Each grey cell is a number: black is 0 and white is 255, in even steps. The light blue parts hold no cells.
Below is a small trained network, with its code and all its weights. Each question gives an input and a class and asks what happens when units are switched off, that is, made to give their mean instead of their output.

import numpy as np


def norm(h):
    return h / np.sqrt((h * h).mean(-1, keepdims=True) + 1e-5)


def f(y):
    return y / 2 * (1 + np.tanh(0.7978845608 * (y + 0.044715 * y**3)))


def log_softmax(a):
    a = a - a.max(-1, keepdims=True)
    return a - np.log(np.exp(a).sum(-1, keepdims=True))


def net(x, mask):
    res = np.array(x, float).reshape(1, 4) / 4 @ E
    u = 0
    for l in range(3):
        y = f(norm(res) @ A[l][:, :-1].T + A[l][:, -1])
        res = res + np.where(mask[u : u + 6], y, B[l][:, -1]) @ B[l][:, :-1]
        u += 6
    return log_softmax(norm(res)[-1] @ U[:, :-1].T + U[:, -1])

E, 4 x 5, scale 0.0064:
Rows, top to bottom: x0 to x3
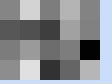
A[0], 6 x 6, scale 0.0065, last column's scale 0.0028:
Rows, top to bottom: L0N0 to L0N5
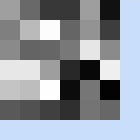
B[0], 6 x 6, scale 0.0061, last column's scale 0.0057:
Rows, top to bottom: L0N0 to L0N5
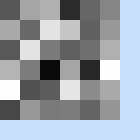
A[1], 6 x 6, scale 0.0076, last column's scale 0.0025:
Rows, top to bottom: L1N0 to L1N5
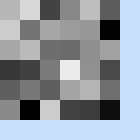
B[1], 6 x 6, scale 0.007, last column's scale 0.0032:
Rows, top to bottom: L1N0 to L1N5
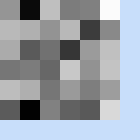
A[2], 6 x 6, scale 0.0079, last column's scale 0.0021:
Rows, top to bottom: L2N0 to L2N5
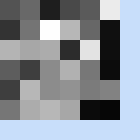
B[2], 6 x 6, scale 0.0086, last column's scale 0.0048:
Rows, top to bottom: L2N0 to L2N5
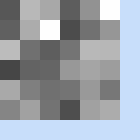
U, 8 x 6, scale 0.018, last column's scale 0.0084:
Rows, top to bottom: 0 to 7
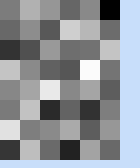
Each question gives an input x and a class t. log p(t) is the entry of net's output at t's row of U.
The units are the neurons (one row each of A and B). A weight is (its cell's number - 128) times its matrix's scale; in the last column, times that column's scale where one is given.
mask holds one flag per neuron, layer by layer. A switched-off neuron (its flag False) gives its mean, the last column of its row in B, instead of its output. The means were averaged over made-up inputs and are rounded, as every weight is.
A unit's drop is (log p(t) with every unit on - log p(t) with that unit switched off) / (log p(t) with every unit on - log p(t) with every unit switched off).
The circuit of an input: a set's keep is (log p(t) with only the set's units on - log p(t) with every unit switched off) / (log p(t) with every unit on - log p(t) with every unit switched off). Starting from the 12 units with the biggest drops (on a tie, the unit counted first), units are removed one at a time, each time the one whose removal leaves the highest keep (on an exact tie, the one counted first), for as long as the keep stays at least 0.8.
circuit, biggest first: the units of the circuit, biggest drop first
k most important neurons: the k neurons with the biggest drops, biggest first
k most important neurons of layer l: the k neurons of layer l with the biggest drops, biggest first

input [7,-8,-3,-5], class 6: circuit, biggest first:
(L0N4)
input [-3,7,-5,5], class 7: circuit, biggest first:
(L0N2; L2N0)
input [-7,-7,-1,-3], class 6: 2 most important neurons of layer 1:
(L1N1; L1N0)
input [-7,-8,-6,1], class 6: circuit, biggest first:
(L0N4; L1N1)
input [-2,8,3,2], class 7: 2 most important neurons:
(L2N0; L0N3)
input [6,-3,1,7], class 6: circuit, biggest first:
(L1N0; L2N0)
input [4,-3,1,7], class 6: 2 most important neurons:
(L1N0; L0N3)
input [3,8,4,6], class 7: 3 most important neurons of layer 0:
(L0N3; L0N4; L0N1)
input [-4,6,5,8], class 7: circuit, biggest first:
(L2N0; L0N3)
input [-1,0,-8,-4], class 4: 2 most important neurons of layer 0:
(L0N3; L0N2)
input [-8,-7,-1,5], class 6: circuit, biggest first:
(L0N4; L1N1)
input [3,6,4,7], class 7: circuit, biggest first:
(L2N0; L0N4; L0N3)
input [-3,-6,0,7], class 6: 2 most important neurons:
(L0N4; L0N3)
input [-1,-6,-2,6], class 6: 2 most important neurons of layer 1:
(L1N0; L1N1)
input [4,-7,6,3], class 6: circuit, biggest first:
(L0N4)
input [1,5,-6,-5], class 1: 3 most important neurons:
(L1N3; L1N0; L1N4)
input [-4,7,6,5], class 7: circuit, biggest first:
(L2N0; L0N3)
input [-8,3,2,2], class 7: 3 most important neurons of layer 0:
(L0N5; L0N1; L0N4)
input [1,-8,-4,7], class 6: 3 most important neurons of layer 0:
(L0N4; L0N1; L0N3)
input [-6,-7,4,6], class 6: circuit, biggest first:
(L0N4)
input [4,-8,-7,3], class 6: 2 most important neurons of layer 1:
(L1N1; L1N0)
